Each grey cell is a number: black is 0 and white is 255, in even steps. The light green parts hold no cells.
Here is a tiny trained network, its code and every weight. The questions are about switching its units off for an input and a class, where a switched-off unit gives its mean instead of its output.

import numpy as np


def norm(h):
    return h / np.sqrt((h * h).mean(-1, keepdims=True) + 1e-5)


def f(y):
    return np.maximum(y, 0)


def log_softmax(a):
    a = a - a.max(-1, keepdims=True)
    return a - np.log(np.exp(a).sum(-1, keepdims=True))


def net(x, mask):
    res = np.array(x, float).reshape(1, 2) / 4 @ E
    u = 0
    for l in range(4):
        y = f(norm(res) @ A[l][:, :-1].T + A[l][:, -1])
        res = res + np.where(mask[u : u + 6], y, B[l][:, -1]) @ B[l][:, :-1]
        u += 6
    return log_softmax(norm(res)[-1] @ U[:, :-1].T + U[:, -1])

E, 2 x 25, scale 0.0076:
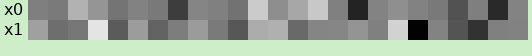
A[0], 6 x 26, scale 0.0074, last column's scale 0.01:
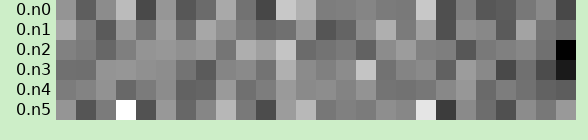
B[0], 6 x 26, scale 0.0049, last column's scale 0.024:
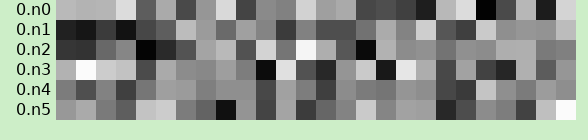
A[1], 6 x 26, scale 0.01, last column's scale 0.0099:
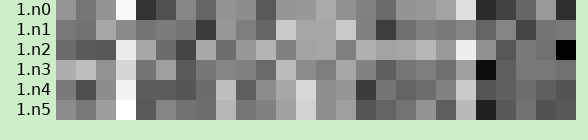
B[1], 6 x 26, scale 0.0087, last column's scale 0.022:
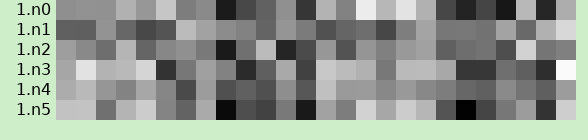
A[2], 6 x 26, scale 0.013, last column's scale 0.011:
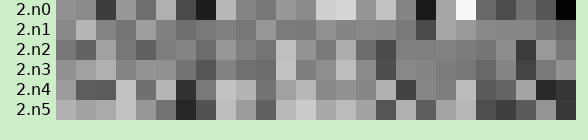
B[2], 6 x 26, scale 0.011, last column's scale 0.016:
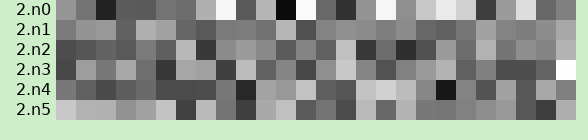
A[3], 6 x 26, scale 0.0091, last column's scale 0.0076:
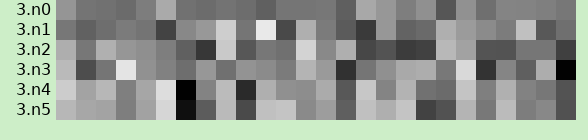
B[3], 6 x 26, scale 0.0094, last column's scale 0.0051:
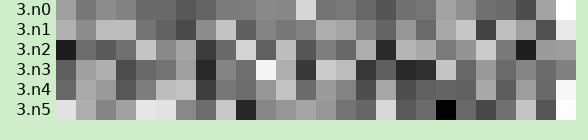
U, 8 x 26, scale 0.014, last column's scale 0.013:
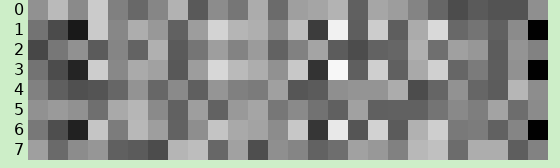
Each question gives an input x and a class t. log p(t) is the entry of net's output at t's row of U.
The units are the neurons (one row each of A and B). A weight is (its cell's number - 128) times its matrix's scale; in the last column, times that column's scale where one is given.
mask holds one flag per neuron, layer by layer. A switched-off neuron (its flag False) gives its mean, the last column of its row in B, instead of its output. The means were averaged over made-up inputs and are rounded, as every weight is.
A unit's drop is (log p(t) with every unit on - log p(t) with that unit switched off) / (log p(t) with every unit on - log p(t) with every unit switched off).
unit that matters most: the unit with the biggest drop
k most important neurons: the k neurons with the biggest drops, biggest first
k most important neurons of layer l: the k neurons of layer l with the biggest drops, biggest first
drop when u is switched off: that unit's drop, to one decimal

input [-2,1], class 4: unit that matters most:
1.n3
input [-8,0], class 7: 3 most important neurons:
(0.n5 1.n5 1.n3)
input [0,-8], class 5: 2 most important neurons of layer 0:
(0.n5 0.n1)
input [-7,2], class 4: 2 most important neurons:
(0.n0 1.n3)
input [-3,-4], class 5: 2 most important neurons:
(0.n1 1.n3)
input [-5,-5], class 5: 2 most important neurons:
(1.n1 0.n1)
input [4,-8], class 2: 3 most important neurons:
(0.n0 1.n5 1.n3)
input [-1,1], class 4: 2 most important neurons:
(0.n1 1.n3)
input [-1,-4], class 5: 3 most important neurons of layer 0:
(0.n1 0.n0 0.n5)
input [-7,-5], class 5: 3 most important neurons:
(1.n1 0.n1 2.n1)
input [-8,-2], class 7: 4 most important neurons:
(0.n5 0.n0 1.n3 1.n5)
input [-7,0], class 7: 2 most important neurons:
(0.n5 1.n5)
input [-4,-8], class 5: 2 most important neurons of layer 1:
(1.n3 1.n1)
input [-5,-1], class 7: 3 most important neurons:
(0.n5 0.n0 1.n3)
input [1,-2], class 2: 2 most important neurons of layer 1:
(1.n5 1.n3)
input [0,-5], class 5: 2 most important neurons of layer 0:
(0.n0 0.n1)
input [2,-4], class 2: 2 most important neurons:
(0.n0 1.n5)
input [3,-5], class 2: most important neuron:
(0.n0)
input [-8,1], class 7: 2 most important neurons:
(0.n5 1.n5)
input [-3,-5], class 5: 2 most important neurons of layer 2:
(2.n3 2.n1)
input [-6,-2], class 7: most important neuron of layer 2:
(2.n3)
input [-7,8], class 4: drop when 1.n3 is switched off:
0.4
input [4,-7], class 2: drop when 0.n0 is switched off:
1.1
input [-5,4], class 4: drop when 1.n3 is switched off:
0.3
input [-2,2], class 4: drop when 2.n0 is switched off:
0.0
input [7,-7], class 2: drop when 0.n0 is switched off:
1.1
